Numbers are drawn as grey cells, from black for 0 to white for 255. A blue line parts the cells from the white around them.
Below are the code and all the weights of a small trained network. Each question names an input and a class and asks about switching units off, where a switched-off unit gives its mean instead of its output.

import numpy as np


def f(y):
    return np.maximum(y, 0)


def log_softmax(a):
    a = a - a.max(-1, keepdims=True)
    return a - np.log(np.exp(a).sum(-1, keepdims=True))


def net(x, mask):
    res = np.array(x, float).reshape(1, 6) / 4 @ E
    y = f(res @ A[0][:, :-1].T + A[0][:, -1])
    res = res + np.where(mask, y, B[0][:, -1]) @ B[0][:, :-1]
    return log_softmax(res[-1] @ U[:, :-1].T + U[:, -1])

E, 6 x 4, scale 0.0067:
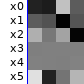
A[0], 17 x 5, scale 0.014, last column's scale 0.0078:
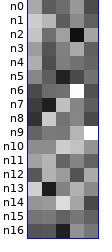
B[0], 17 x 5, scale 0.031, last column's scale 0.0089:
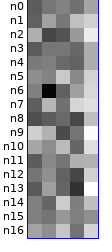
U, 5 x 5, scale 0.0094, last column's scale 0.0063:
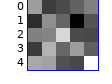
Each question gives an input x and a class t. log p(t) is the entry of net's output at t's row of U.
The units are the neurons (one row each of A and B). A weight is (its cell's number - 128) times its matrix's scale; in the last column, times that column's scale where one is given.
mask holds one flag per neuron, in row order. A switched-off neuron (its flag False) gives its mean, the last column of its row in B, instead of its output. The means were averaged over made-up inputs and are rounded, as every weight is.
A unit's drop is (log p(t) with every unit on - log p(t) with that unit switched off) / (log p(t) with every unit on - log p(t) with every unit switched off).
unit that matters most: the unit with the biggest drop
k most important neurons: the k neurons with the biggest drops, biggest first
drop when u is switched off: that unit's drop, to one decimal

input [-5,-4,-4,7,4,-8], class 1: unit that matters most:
n8
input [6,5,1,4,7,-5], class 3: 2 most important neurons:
[n7, n13]
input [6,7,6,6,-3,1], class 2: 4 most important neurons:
[n5, n6, n9, n16]
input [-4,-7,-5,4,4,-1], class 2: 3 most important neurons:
[n10, n14, n2]
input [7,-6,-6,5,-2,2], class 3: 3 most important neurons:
[n7, n2, n16]
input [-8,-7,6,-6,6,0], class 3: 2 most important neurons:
[n1, n11]
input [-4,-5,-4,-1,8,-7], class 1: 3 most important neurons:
[n8, n2, n12]
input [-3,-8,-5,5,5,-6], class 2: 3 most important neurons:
[n14, n10, n13]
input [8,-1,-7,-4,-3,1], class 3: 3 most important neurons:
[n7, n2, n8]
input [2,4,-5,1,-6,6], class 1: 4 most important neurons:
[n13, n2, n3, n0]
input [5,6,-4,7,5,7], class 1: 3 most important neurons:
[n13, n2, n3]
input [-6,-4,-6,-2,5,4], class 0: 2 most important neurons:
[n6, n7]
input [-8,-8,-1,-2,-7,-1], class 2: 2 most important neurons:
[n10, n14]
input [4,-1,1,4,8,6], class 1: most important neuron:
[n13]
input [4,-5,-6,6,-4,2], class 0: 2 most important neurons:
[n6, n16]
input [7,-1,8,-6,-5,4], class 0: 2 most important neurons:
[n2, n9]
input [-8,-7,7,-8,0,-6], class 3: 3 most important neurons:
[n1, n11, n9]
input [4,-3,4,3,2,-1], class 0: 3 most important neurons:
[n2, n13, n9]
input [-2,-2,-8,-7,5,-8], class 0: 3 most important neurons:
[n6, n13, n9]
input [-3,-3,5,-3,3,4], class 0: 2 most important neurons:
[n2, n9]
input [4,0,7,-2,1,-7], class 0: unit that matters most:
n2
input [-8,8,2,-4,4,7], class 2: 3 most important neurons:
[n5, n16, n7]
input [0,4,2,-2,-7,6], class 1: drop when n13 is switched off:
0.8
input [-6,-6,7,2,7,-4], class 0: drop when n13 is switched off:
0.3
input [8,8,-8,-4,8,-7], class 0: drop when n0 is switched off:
0.0
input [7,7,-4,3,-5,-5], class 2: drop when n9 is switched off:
-0.1
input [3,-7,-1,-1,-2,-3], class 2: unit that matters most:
n14
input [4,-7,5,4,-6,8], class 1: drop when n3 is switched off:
0.1
